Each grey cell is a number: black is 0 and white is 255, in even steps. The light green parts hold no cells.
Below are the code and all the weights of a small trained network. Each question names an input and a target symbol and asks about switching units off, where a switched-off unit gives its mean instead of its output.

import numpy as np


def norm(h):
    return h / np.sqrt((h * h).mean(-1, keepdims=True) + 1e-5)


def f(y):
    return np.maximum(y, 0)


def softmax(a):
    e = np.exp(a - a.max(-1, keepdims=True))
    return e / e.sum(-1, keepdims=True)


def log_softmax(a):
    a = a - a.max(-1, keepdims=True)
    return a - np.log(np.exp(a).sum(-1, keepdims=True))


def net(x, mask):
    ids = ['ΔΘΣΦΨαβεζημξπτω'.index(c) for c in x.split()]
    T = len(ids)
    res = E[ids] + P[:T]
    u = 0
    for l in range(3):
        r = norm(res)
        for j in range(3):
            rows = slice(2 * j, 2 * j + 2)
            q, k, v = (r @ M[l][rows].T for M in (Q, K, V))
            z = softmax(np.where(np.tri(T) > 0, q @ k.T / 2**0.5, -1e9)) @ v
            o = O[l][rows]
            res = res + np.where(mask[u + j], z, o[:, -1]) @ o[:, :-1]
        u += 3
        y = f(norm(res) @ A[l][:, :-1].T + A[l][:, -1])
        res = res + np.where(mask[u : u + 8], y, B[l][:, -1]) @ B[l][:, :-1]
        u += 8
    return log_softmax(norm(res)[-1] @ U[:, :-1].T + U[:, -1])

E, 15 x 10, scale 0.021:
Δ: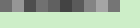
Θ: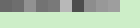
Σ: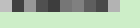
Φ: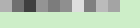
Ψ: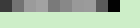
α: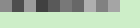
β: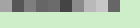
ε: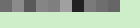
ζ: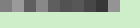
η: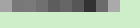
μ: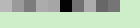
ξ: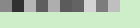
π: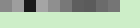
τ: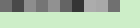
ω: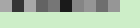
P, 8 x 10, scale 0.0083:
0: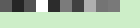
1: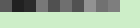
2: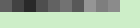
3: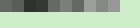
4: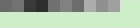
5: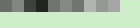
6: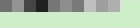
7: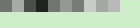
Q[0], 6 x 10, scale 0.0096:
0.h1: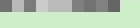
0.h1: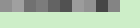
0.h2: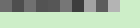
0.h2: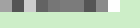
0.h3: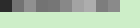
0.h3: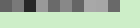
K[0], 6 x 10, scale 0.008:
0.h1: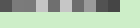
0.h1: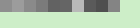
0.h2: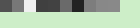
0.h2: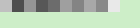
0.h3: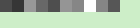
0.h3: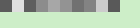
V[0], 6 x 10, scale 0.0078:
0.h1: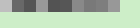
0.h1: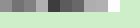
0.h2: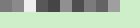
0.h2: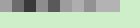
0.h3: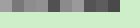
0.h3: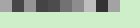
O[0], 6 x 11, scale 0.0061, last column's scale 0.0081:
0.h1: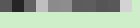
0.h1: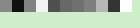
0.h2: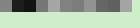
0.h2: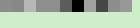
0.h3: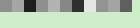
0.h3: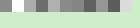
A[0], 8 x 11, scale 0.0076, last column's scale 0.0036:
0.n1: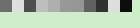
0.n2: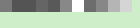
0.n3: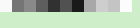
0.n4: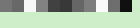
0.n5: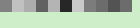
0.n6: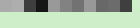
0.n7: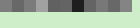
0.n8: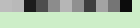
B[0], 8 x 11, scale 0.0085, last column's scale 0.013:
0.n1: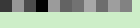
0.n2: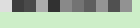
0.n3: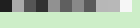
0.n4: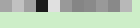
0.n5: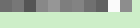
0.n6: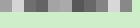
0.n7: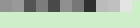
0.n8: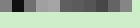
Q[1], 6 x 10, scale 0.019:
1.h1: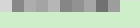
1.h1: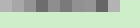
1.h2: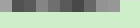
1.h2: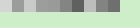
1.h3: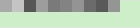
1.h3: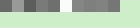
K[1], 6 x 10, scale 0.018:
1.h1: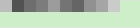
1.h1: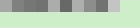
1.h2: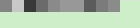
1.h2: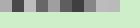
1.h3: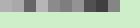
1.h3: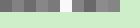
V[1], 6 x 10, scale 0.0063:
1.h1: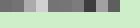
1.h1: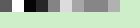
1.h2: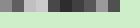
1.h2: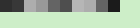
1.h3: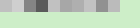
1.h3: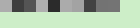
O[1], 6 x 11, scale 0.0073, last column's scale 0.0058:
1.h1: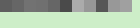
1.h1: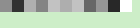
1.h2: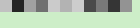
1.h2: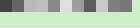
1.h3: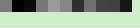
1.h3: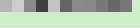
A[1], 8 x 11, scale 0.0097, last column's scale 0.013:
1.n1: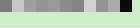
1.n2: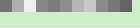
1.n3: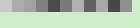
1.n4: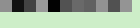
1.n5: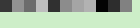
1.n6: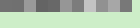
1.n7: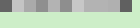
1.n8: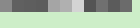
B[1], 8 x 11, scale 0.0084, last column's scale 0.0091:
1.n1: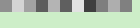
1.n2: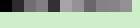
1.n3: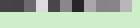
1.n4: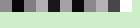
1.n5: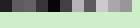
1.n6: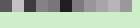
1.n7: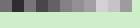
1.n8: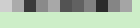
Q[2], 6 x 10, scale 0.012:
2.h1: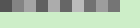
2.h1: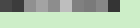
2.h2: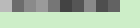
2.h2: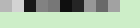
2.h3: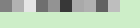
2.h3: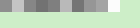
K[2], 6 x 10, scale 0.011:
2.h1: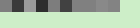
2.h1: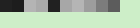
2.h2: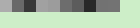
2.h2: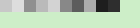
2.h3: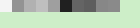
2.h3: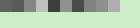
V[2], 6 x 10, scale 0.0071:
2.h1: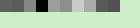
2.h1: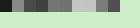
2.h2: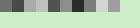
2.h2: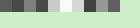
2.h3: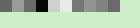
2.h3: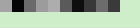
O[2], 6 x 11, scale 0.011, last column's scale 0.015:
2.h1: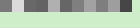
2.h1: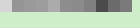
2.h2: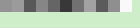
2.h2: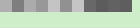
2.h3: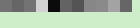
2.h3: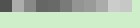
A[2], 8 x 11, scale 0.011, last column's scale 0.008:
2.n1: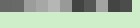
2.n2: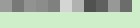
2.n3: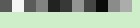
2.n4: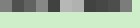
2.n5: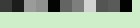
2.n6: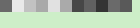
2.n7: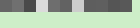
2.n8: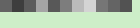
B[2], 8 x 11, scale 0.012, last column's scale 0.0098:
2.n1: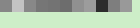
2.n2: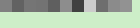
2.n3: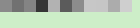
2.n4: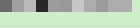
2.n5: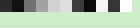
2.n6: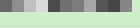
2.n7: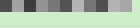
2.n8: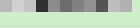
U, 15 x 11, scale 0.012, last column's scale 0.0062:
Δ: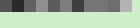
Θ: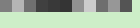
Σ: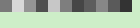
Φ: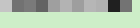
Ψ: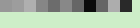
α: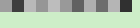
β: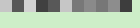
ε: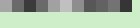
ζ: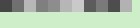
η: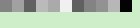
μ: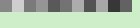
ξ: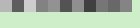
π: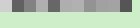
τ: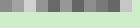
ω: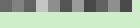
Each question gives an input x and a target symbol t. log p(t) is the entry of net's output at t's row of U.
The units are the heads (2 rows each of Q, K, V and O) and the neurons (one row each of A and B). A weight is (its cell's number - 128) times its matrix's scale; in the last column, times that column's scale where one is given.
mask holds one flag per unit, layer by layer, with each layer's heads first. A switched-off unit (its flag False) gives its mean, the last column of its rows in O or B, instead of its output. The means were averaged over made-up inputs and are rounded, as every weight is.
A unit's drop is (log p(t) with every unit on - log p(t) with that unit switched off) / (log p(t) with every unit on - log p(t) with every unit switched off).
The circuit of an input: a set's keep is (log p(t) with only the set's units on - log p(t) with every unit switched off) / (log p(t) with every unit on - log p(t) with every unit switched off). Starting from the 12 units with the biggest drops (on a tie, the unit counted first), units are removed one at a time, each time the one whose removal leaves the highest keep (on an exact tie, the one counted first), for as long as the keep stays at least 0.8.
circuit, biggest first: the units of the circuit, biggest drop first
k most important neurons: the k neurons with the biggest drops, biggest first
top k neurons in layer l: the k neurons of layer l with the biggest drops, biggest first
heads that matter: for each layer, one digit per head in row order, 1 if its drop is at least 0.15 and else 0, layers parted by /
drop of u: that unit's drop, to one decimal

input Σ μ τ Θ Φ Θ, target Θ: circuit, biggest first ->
(1.n4 2.n5)
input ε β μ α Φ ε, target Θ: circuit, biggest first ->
(1.n4 2.n5)
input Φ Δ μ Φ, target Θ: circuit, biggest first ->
(2.n5)
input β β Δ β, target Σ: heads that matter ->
010 / 000 / 110
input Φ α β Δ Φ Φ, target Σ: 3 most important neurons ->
(0.n3 1.n4 0.n4)
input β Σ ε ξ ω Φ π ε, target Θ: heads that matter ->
101 / 001 / 000
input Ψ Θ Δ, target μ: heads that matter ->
100 / 010 / 111
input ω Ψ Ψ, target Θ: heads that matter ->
100 / 000 / 100
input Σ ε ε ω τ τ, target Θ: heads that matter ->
101 / 011 / 100
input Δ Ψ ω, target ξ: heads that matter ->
100 / 010 / 111
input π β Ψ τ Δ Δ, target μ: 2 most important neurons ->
(2.n5 2.n1)
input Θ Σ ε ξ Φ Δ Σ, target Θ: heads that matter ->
101 / 000 / 000
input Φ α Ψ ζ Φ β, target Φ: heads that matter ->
110 / 011 / 111
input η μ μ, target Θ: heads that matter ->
010 / 101 / 001
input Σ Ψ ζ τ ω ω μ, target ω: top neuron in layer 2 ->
(2.n7)
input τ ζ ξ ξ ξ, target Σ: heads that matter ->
101 / 100 / 110
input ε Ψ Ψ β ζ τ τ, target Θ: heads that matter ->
111 / 010 / 000
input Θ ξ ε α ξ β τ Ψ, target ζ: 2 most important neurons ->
(0.n7 1.n2)
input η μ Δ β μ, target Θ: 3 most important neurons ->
(0.n5 2.n5 1.n7)
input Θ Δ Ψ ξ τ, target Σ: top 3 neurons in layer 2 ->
(2.n1 2.n5 2.n3)
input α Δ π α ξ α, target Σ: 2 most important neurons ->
(0.n4 1.n4)
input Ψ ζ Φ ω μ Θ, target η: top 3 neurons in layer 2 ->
(2.n5 2.n1 2.n3)
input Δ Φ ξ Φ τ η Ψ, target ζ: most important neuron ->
(0.n3)
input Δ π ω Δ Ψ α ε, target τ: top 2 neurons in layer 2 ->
(2.n6 2.n5)
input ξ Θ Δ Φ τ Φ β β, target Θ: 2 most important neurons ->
(0.n4 2.n5)
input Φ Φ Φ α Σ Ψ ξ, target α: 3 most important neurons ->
(2.n5 0.n3 0.n7)
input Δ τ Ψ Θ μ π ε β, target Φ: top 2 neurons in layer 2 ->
(2.n5 2.n7)
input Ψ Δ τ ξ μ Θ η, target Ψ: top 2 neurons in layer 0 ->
(0.n7 0.n3)
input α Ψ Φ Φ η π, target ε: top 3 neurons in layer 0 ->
(0.n2 0.n1 0.n6)
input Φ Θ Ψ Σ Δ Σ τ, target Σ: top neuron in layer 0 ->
(0.n3)
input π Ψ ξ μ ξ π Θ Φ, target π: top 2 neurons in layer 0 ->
(0.n2 0.n3)
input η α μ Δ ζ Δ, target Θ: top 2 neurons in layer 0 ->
(0.n4 0.n3)
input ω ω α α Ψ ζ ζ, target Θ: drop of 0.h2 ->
0.2
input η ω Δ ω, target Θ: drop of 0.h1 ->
0.1
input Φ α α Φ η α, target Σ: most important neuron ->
(1.n4)
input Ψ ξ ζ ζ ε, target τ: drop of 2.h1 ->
0.2
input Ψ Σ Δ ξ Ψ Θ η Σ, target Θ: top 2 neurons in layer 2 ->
(2.n5 2.n3)
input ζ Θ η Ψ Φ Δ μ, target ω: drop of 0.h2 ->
0.1
